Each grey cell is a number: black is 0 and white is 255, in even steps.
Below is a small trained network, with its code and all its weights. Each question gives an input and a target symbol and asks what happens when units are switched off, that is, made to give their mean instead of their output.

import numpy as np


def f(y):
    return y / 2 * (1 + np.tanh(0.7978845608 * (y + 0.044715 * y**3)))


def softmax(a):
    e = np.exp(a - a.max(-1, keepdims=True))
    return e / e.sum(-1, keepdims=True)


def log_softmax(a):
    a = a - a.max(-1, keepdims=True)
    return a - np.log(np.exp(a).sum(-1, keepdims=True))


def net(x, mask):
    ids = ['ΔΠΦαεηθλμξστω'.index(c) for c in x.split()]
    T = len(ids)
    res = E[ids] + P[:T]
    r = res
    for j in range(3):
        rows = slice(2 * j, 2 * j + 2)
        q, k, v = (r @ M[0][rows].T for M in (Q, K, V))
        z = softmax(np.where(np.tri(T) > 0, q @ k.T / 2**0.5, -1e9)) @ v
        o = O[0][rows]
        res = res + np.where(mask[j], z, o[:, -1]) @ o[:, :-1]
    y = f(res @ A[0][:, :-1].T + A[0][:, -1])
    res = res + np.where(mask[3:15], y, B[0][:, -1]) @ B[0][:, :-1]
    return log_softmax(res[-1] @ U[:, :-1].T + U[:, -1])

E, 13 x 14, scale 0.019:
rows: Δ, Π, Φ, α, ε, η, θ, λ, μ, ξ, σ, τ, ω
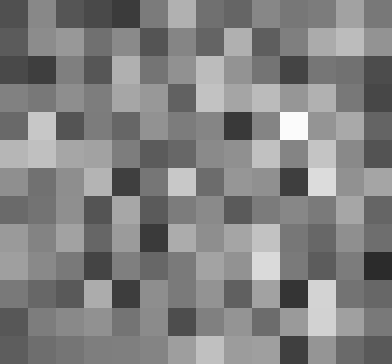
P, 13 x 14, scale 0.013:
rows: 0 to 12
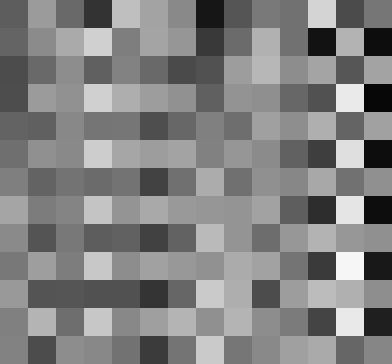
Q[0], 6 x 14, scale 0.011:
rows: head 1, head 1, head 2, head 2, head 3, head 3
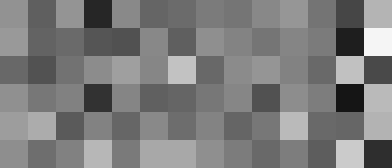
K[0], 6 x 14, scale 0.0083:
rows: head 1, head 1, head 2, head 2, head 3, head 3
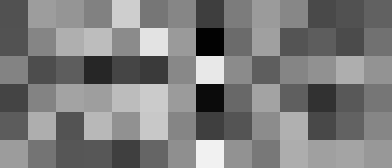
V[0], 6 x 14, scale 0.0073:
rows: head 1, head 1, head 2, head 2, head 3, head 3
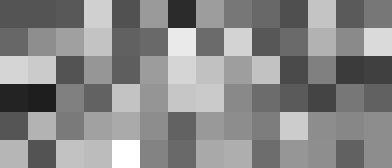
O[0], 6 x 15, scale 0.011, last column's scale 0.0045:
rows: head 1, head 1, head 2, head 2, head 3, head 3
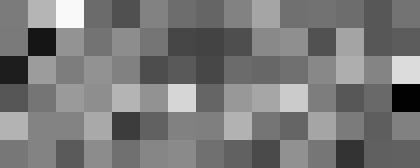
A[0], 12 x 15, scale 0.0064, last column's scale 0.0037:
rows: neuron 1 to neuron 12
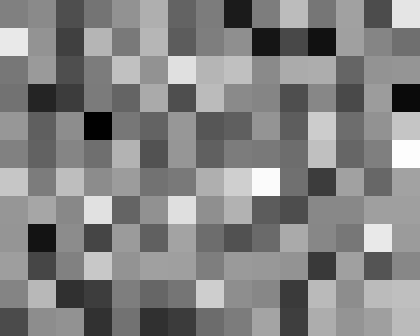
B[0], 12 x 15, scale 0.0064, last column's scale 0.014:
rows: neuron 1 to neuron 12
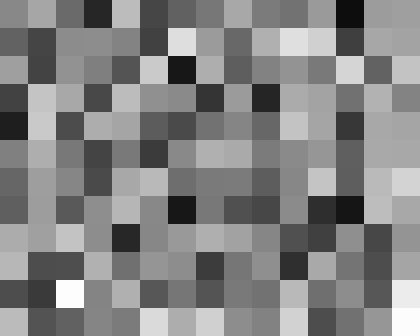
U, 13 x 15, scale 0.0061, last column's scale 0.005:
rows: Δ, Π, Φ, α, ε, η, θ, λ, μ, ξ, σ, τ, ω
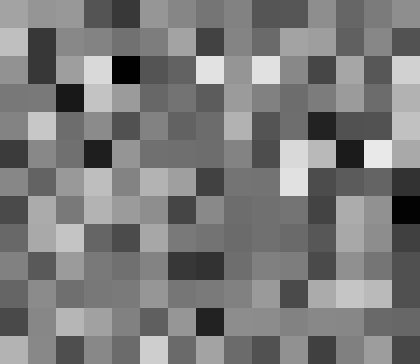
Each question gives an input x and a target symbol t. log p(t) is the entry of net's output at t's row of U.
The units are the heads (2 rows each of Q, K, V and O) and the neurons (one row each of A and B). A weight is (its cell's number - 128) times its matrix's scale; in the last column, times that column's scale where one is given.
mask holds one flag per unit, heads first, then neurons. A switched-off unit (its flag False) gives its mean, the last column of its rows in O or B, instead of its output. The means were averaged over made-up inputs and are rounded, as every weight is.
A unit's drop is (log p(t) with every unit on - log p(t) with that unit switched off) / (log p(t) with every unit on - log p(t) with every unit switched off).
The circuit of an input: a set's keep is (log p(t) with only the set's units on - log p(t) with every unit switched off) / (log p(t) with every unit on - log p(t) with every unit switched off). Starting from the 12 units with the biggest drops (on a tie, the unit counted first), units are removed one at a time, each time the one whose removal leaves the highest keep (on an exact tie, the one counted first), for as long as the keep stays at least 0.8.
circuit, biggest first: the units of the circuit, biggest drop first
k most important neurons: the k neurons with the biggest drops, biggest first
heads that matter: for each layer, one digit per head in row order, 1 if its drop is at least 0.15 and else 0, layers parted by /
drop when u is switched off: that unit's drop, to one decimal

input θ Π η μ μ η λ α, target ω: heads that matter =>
110
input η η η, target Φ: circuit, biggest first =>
head 2; neuron 12; neuron 7
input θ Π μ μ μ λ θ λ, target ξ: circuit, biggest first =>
head 1
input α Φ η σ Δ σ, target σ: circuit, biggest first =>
head 3; neuron 7
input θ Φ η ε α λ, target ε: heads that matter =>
101
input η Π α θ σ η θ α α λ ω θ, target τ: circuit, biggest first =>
head 2; neuron 12
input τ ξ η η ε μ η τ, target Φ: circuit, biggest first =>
head 2; neuron 7; neuron 2
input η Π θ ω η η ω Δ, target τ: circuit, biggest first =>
head 2; neuron 12
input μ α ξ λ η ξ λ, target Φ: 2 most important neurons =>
neuron 3; neuron 7
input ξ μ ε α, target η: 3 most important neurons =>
neuron 7; neuron 2; neuron 8
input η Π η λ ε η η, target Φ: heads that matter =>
010
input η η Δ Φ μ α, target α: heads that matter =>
100
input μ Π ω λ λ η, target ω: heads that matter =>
110
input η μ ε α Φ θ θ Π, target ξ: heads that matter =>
100
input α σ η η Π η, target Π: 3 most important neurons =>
neuron 7; neuron 10; neuron 2
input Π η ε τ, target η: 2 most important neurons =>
neuron 8; neuron 2
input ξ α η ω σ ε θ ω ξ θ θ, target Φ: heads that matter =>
100
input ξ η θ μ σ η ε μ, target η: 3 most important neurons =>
neuron 7; neuron 8; neuron 2
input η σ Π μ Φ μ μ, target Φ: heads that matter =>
110
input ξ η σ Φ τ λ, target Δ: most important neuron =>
neuron 7
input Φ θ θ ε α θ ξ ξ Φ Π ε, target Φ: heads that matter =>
001
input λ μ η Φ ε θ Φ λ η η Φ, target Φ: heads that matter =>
010
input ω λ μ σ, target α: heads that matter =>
110
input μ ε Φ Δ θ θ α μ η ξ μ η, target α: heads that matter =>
100
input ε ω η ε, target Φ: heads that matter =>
011
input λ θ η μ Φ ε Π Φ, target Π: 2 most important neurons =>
neuron 10; neuron 2
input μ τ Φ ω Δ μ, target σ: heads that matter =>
001
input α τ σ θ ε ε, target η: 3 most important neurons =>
neuron 2; neuron 8; neuron 7
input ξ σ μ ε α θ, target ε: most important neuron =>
neuron 8
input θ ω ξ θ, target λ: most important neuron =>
neuron 8
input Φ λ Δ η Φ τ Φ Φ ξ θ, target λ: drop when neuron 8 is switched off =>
0.6
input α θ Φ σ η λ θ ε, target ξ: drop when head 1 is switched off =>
1.0
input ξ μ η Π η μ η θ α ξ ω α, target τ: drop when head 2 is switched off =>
0.6
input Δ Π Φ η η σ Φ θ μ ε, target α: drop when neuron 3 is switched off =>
0.0
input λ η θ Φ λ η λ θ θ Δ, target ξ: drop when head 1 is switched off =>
0.9
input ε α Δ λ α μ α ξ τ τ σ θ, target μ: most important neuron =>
neuron 7
